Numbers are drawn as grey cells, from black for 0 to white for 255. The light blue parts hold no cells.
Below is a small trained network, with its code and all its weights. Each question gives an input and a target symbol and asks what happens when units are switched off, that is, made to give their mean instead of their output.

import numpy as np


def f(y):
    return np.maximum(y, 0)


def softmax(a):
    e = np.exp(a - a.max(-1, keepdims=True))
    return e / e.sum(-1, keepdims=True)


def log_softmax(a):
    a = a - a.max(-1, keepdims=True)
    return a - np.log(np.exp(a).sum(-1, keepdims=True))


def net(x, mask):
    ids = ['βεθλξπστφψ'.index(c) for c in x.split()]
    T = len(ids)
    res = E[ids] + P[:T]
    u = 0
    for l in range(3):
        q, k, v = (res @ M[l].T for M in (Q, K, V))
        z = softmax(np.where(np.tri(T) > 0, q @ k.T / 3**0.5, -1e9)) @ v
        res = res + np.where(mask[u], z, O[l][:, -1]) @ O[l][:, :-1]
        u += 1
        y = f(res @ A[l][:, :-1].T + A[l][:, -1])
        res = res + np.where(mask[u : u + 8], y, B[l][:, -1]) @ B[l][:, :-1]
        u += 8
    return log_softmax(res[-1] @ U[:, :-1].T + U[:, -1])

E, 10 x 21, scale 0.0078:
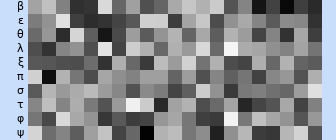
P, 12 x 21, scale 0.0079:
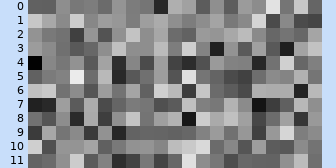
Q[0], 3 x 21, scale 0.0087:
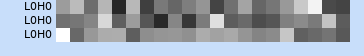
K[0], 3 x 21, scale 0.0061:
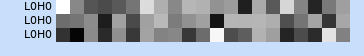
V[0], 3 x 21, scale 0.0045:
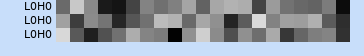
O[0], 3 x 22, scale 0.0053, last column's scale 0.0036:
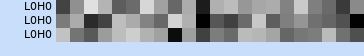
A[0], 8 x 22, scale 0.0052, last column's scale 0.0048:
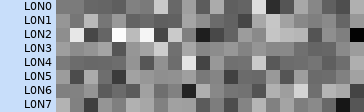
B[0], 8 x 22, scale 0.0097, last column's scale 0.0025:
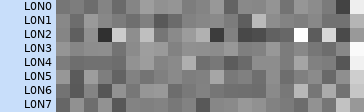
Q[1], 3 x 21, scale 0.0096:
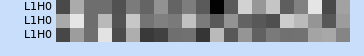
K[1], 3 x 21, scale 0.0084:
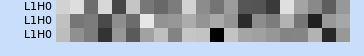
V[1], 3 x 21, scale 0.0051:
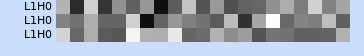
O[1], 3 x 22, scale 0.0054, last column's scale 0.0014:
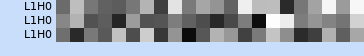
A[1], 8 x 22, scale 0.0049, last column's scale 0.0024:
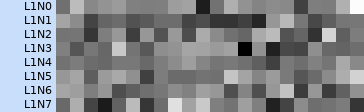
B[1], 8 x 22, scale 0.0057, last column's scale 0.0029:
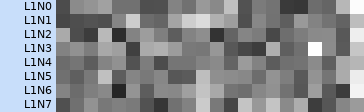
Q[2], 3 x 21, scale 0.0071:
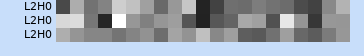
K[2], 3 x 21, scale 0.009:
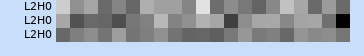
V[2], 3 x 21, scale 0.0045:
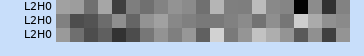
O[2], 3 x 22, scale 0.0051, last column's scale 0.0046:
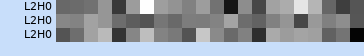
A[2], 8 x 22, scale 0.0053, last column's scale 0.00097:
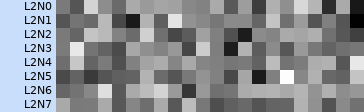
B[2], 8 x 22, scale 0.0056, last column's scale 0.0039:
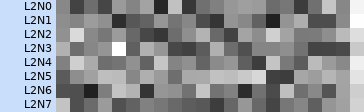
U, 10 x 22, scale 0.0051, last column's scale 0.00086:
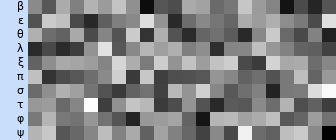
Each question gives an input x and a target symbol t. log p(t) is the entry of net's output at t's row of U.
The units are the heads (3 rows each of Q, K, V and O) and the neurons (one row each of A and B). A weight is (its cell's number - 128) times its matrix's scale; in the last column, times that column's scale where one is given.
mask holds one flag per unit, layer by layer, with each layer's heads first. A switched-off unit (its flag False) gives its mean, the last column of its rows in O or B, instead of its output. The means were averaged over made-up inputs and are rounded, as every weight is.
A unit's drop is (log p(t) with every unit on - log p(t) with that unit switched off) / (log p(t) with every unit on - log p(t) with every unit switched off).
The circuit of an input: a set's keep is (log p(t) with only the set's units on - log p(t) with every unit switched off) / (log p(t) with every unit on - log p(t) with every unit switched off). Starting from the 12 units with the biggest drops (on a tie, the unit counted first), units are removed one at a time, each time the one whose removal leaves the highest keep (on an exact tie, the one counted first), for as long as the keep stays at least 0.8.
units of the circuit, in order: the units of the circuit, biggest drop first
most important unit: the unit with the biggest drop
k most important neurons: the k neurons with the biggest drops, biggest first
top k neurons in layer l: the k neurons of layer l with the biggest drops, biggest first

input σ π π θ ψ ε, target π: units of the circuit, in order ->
(L1H0 L1N2 L0N5)
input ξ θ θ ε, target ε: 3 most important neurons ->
(L2N4 L2N1 L0N4)
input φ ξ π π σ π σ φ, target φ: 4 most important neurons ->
(L2N2 L1N0 L0N1 L0N6)
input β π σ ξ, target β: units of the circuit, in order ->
(L0H0 L1H0)
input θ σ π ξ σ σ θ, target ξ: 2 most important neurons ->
(L1N6 L0N3)
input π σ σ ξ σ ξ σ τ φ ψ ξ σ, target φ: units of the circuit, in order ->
(L1H0 L1N7 L0H0)
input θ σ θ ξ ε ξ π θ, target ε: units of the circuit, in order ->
(L0H0 L1H0)
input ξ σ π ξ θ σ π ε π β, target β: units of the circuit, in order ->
(L2N3 L1N7)
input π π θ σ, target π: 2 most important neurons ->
(L0N2 L1N2)
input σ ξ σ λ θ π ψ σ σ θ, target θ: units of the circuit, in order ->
(L2N1 L1N2 L2N0)
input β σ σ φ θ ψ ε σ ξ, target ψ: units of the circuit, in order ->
(L1H0 L0H0)
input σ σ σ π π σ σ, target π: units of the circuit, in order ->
(L1H0 L0N5)
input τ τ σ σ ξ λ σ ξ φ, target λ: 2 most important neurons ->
(L1N1 L1N6)
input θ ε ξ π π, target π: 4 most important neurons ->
(L2N0 L0N7 L0N5 L2N7)
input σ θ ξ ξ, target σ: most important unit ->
L2H0
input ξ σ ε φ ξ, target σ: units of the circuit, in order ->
(L0H0 L0N2 L2H0)
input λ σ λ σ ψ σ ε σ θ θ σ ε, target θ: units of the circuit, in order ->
(L1H0)
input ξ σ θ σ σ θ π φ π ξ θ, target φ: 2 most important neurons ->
(L1N7 L0N1)
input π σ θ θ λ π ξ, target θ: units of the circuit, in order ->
(L1H0 L2N7)
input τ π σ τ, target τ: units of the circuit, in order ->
(L1H0 L1N3)
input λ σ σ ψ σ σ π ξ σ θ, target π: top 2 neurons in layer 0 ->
(L0N3 L0N5)
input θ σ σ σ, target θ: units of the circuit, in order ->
(L1H0)
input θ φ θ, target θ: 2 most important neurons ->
(L2N1 L2N7)
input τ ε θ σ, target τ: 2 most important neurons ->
(L1N3 L0N2)
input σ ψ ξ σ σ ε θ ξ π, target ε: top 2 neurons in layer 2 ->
(L2N4 L2N1)
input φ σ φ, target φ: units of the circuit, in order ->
(L1H0 L0H0 L1N7 L0N1)
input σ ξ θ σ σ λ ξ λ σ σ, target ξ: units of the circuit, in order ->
(L1H0)
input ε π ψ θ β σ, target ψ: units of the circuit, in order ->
(L1H0 L0H0)
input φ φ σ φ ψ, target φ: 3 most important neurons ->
(L1N7 L0N2 L0N1)
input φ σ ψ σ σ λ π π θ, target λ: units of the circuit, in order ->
(L1H0 L1N1)
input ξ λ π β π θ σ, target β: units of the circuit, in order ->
(L1H0 L0H0)
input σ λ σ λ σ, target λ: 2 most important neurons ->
(L1N1 L0N3)
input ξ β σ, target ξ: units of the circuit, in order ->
(L0H0 L0N2 L1H0)
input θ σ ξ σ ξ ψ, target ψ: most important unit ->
L1N3
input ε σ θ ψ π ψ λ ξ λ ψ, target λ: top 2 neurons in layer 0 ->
(L0N2 L0N3)
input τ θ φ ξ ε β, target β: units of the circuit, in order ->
(L2N3 L2H0)
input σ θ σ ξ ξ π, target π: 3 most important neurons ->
(L2N0 L1N0 L0N5)
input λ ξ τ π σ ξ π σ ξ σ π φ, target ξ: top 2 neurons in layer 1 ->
(L1N6 L1N2)
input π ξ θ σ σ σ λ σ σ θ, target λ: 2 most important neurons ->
(L1N1 L0N3)
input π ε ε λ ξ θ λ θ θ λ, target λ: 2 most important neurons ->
(L2N6 L1N1)
